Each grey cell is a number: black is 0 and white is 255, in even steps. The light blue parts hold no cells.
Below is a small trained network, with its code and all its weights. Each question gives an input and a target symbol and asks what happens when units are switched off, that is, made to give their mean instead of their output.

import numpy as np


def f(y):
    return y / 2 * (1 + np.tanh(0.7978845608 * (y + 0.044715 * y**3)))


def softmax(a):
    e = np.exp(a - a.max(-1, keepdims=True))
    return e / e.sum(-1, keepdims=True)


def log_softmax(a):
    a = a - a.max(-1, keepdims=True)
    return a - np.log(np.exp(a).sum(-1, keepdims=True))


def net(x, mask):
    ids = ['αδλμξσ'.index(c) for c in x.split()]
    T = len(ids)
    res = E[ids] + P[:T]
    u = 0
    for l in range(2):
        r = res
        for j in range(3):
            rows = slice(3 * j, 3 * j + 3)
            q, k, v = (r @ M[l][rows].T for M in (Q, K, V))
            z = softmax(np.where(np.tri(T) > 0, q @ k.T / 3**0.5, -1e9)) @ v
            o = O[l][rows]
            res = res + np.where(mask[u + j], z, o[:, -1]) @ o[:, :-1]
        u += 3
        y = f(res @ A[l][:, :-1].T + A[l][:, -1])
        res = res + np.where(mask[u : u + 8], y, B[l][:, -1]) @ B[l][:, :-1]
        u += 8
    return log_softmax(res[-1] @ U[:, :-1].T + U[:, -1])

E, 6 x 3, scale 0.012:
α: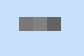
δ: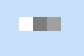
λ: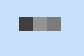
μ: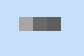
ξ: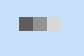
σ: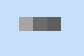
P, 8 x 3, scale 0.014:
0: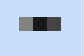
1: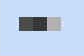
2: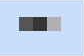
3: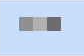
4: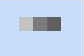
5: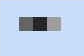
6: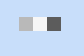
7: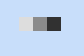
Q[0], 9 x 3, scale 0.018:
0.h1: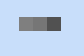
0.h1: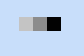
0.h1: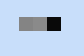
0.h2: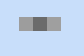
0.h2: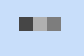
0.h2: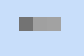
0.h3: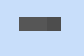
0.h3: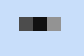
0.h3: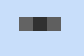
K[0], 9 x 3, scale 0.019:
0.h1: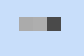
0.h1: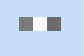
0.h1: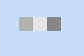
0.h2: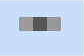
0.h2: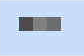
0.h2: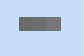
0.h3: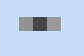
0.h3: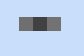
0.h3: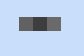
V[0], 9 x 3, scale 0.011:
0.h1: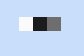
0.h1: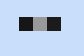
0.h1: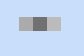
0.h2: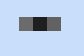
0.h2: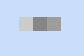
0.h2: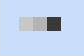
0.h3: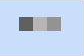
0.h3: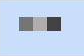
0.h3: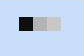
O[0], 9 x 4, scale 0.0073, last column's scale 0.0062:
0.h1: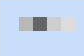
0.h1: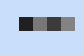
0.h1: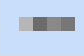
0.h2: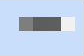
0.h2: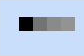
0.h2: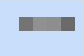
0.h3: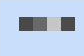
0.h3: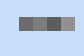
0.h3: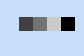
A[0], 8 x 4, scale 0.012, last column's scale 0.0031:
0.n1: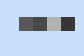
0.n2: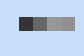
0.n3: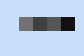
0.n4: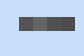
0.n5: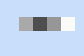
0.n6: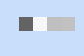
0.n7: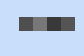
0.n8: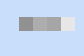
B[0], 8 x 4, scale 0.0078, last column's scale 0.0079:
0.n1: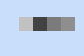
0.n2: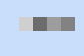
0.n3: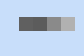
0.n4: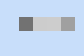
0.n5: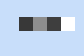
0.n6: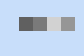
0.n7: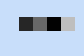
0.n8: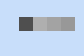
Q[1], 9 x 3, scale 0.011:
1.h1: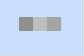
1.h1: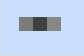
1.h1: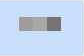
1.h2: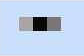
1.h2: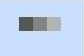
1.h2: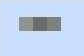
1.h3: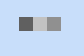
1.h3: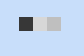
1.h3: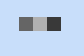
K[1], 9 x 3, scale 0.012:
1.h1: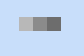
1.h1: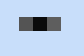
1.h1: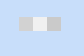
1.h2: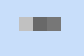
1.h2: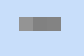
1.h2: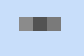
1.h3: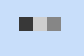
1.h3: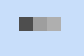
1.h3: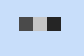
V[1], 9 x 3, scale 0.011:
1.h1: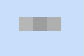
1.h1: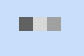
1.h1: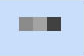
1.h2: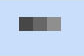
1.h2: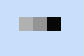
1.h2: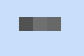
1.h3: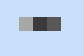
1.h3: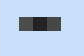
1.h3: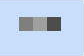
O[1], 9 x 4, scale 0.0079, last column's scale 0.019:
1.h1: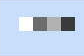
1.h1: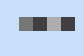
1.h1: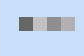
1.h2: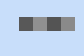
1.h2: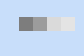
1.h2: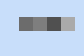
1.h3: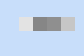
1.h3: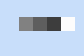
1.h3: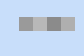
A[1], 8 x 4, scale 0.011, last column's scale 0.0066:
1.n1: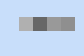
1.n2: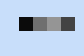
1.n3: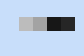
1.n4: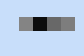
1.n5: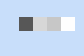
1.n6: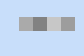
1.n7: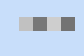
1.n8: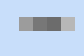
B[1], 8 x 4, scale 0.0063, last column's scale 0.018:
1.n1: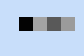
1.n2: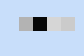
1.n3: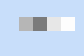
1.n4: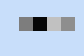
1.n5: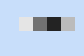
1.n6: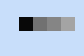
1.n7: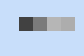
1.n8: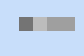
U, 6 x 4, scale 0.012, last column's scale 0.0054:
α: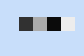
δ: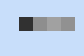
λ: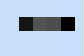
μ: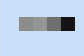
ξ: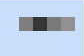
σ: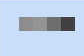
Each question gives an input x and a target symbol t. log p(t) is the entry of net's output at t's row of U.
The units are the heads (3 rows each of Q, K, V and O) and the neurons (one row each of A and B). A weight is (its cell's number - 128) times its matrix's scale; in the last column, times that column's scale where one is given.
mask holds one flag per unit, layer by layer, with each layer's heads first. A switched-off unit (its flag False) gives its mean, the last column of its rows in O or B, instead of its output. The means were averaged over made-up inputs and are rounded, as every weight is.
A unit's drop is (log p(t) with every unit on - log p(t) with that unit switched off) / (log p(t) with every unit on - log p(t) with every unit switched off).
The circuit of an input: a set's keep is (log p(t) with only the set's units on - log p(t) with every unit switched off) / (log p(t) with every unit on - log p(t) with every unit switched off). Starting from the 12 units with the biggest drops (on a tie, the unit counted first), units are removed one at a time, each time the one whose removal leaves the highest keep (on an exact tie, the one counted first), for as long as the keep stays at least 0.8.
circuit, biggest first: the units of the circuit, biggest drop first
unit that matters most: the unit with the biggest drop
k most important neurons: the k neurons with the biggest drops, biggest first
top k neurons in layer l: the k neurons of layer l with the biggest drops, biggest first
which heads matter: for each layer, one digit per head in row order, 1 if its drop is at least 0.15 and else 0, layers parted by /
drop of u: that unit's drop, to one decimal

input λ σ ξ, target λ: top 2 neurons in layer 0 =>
0.n7, 0.n4
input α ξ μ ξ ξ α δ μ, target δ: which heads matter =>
100 / 100
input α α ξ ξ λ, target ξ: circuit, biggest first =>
1.h1, 0.n7
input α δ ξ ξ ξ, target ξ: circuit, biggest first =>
1.n2, 1.h3, 0.h3, 1.n5
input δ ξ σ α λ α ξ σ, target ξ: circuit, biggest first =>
1.h1, 0.n6
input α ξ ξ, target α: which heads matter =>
001 / 100
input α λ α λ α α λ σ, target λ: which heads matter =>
101 / 100
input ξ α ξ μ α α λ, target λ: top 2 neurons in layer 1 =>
1.n2, 1.n3
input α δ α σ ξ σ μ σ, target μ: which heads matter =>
000 / 000
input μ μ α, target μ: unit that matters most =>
0.h3
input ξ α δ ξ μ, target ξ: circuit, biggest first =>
1.h1, 0.h3
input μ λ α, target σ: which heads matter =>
001 / 001
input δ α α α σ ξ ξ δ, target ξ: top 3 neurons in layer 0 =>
0.n6, 0.n5, 0.n7
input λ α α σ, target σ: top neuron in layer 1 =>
1.n3
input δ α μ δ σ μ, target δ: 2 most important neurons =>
0.n7, 1.n7
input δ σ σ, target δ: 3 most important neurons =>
0.n7, 1.n7, 1.n6
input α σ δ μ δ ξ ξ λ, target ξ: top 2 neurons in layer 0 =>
0.n6, 0.n8
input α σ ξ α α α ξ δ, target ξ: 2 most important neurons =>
1.n2, 1.n5
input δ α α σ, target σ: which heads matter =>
000 / 000
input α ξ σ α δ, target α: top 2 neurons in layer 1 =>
1.n2, 1.n3
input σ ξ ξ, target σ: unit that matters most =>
0.h3
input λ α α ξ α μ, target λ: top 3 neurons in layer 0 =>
0.n7, 0.n4, 0.n3
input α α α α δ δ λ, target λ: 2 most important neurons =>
1.n2, 0.n7
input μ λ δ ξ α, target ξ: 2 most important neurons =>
0.n6, 1.n4
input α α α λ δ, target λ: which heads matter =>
111 / 001
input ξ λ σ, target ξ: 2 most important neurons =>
1.n4, 0.n7
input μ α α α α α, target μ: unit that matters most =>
1.h3
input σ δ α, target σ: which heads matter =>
101 / 001
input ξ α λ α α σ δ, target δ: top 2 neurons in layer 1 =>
1.n6, 1.n7
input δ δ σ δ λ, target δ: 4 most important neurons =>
1.n7, 1.n6, 0.n7, 1.n1
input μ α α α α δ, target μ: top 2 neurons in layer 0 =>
0.n5, 0.n3
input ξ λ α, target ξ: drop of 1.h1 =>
0.2
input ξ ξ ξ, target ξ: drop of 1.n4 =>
0.3
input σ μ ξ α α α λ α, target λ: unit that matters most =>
0.h1
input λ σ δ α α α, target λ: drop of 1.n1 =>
-0.1
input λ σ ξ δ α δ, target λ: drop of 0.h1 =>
0.4
